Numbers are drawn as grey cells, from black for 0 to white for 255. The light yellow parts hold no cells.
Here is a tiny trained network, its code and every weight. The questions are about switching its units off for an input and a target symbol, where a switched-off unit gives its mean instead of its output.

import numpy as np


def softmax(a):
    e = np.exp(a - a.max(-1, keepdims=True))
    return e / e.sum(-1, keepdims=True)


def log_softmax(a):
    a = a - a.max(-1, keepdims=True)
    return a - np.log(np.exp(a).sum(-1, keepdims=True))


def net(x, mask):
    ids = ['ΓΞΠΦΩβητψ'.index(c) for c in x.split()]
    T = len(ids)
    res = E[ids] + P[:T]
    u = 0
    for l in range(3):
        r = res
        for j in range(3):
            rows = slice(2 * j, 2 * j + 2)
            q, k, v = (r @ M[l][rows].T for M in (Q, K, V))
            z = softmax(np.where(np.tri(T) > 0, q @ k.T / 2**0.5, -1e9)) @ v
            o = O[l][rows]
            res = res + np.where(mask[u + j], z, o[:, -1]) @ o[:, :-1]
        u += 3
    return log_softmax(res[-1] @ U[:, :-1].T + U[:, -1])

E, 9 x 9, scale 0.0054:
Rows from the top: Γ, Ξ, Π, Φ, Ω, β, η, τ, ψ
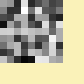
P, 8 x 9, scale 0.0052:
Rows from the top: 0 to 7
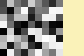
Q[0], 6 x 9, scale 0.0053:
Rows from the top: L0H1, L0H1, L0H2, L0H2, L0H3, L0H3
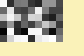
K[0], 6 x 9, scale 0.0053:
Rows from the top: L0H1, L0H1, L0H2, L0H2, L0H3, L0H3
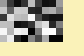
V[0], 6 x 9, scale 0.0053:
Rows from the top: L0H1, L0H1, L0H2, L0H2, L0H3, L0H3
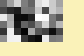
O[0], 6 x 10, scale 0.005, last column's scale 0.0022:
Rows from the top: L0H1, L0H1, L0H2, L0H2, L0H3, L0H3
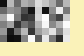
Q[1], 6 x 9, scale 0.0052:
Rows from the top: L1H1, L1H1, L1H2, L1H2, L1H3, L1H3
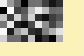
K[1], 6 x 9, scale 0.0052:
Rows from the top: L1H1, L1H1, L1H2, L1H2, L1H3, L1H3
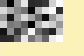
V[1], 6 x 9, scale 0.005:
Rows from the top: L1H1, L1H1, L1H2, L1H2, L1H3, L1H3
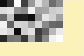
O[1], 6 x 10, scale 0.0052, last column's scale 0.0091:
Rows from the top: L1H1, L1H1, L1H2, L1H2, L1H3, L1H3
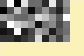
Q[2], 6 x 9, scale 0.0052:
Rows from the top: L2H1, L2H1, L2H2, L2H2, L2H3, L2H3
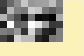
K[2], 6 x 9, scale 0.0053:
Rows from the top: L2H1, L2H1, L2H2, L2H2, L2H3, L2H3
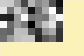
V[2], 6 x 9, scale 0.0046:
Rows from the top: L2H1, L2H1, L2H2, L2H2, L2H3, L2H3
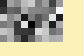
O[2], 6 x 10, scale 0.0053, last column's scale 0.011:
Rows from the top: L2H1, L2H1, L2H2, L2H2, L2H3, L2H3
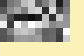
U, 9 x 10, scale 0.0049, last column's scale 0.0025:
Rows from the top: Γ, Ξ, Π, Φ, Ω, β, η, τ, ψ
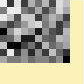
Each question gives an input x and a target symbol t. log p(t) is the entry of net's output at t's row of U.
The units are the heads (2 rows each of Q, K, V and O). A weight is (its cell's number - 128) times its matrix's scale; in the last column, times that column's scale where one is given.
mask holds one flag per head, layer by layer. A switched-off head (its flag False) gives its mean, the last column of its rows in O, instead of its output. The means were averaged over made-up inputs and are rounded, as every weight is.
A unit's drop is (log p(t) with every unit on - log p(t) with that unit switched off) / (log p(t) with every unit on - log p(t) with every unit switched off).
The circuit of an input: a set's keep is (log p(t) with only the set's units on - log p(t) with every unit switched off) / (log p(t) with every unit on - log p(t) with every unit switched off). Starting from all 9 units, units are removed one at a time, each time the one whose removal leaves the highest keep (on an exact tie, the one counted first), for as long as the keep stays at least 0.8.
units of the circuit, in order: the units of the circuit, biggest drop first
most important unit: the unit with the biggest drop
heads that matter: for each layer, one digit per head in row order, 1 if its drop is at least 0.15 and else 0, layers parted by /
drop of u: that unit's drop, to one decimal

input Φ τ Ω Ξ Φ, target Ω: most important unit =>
L0H3
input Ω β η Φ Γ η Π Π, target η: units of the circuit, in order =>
(L2H2 L0H3 L2H1)
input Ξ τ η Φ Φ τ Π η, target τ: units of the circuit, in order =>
(L1H1 L0H2 L0H1 L2H2)
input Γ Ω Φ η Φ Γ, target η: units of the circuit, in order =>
(L2H2 L0H3)
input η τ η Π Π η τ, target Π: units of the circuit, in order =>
(L1H3 L0H3 L1H1)
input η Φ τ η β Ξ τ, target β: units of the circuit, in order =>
(L1H3 L0H3 L1H1 L2H2)
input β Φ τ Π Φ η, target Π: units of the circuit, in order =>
(L1H3 L0H3)
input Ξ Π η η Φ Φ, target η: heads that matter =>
001 / 000 / 010
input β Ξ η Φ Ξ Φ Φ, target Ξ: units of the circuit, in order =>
(L0H3 L2H2)
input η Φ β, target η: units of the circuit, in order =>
(L2H3 L0H3 L2H2 L0H2)
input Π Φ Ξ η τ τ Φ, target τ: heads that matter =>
001 / 100 / 010
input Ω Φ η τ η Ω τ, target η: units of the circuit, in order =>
(L2H3 L0H3 L2H2 L1H2)
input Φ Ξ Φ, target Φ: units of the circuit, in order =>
(L2H2 L2H1 L0H3)
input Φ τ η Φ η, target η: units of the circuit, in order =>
(L0H3 L2H2 L2H1)
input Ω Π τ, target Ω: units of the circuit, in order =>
(L1H2 L0H2)
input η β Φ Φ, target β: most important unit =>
L1H3
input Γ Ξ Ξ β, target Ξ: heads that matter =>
001 / 000 / 000
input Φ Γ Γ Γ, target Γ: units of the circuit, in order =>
(L1H1 L0H1 L2H2)
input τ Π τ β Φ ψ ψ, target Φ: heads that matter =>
000 / 010 / 101
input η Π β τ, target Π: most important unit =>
L1H1
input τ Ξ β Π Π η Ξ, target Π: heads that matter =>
001 / 101 / 000
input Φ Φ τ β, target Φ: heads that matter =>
010 / 001 / 110
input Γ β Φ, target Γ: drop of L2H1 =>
0.0
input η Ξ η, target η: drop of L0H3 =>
0.3
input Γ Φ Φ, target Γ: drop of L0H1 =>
0.3
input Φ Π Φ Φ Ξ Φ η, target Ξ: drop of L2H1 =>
-0.1
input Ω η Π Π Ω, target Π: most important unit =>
L1H3
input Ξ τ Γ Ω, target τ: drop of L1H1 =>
0.2
